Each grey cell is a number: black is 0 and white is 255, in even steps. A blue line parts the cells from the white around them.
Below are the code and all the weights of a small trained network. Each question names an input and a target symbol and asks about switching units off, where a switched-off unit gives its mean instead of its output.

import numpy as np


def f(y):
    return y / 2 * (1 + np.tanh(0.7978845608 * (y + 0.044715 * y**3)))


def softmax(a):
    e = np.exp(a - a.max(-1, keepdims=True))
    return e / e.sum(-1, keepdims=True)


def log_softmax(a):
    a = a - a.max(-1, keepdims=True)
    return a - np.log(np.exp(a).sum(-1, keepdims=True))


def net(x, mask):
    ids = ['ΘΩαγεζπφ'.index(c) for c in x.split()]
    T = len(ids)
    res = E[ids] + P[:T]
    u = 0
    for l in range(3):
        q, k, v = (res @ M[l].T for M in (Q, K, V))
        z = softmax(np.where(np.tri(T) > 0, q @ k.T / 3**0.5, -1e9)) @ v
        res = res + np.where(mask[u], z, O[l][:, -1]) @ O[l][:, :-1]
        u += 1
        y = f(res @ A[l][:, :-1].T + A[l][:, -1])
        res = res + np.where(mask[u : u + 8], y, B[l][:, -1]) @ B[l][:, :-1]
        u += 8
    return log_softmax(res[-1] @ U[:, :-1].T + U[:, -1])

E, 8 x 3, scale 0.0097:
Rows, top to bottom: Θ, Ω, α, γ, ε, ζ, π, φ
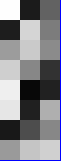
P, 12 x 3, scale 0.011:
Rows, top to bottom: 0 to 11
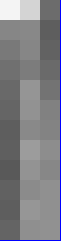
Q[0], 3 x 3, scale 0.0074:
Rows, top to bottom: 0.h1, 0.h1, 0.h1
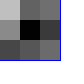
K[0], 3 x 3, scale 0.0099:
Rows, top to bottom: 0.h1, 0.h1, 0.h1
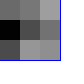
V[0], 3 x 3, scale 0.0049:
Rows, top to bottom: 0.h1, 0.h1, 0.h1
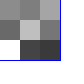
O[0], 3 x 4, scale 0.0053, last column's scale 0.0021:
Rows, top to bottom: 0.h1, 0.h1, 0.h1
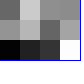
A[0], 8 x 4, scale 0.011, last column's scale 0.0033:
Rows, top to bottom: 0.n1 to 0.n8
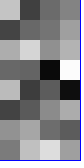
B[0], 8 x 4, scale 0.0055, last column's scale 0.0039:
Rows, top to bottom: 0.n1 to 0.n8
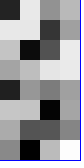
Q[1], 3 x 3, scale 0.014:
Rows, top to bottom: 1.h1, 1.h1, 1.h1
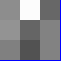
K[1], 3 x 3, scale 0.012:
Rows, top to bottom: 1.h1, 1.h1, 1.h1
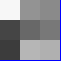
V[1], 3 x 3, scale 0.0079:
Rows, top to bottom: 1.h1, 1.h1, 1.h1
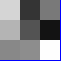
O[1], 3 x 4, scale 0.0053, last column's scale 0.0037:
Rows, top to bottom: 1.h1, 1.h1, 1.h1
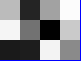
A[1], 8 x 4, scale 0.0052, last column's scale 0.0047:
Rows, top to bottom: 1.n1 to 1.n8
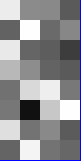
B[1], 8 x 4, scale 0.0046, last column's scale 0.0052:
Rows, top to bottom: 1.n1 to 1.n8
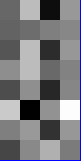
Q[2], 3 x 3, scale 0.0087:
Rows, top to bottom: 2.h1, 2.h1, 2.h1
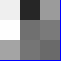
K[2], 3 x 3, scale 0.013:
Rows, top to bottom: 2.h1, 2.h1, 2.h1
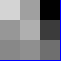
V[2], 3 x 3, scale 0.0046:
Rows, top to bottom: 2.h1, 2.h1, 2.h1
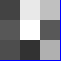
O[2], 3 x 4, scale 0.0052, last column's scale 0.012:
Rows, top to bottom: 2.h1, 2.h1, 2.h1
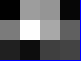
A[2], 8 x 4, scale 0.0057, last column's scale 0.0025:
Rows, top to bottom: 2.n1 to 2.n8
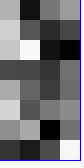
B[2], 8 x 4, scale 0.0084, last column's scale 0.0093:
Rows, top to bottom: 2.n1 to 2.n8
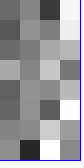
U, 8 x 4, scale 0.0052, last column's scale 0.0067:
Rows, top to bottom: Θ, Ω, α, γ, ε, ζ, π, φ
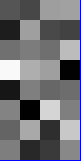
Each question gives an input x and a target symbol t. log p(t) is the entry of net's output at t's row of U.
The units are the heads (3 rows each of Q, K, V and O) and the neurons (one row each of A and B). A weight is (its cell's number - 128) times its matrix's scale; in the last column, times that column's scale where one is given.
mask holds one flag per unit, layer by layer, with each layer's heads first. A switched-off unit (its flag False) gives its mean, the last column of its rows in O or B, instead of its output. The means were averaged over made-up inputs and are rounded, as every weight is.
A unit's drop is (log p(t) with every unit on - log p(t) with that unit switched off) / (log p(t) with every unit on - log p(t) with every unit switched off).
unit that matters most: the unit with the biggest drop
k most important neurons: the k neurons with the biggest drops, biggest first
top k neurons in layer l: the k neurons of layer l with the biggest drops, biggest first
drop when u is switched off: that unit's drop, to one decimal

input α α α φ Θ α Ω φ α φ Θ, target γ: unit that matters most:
2.h1
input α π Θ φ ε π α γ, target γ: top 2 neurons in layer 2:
2.n1, 2.n7
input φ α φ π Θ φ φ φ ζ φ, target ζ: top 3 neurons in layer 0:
0.n8, 0.n2, 0.n6
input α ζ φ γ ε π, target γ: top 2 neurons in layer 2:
2.n7, 2.n1
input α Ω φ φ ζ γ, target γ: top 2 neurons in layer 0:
0.n3, 0.n4
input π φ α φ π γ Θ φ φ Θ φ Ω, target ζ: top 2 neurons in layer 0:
0.n8, 0.n6
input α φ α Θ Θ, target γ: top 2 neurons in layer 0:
0.n3, 0.n4
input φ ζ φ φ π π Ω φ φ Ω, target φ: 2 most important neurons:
0.n3, 0.n8
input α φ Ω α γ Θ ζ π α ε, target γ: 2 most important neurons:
0.n3, 0.n4
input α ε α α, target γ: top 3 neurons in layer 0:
0.n3, 0.n4, 0.n7
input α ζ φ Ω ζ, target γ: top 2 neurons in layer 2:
2.n1, 2.n2
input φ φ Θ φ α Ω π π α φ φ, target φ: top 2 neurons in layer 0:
0.n3, 0.n8
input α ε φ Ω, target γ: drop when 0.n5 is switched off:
0.1
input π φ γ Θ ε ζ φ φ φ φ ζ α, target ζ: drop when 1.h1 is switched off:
0.5
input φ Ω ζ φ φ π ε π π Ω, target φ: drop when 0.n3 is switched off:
0.8
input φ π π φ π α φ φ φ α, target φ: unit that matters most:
0.n3
